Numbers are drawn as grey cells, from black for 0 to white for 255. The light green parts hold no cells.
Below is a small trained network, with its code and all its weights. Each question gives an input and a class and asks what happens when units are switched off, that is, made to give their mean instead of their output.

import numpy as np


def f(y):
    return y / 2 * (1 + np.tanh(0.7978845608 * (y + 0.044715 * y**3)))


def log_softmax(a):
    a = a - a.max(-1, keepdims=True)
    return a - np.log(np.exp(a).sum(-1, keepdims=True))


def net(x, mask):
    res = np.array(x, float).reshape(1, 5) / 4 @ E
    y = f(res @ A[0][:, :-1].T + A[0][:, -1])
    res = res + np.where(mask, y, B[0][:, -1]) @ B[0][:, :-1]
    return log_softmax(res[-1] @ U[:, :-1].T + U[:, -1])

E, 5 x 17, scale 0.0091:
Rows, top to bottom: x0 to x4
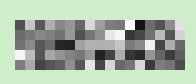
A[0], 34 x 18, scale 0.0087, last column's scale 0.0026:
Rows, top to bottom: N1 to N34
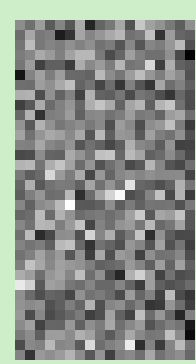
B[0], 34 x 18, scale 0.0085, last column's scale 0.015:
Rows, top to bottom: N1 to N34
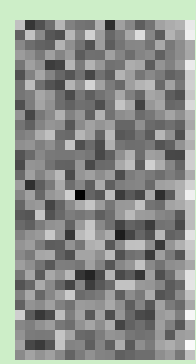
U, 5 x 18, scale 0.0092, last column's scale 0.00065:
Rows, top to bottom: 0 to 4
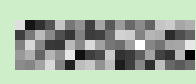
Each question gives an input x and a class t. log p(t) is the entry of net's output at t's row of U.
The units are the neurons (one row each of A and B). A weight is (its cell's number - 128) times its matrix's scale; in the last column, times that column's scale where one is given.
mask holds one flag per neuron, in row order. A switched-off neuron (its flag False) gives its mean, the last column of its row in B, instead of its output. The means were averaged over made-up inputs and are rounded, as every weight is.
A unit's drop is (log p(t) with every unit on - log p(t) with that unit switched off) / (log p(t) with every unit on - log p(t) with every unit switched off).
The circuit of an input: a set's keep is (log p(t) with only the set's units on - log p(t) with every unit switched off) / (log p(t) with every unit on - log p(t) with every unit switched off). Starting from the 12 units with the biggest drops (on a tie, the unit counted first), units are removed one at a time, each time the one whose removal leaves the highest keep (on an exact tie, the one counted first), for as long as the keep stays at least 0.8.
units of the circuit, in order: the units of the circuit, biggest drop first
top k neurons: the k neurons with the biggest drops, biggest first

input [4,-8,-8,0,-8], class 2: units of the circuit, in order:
N7
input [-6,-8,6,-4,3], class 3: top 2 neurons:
N26; N28
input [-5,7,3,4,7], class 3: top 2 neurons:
N18; N24
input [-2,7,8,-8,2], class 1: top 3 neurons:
N9; N14; N6
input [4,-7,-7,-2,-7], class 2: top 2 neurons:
N7; N23
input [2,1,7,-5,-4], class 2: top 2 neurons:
N2; N5
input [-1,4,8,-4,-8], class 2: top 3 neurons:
N2; N5; N22
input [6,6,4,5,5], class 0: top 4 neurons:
N33; N17; N26; N10
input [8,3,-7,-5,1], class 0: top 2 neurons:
N33; N17
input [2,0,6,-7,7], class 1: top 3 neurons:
N9; N14; N6
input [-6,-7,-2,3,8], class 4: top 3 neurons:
N22; N18; N29
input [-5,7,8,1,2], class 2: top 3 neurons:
N2; N5; N26
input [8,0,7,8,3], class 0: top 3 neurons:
N33; N17; N10
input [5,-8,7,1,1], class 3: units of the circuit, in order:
N26
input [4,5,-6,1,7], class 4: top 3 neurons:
N22; N2; N31
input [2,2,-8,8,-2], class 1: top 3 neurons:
N27; N15; N8
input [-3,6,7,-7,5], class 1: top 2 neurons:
N9; N14
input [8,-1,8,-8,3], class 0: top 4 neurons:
N33; N17; N10; N27
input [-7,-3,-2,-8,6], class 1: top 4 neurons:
N9; N14; N6; N33
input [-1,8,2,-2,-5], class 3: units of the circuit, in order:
N18
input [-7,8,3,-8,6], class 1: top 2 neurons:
N9; N14
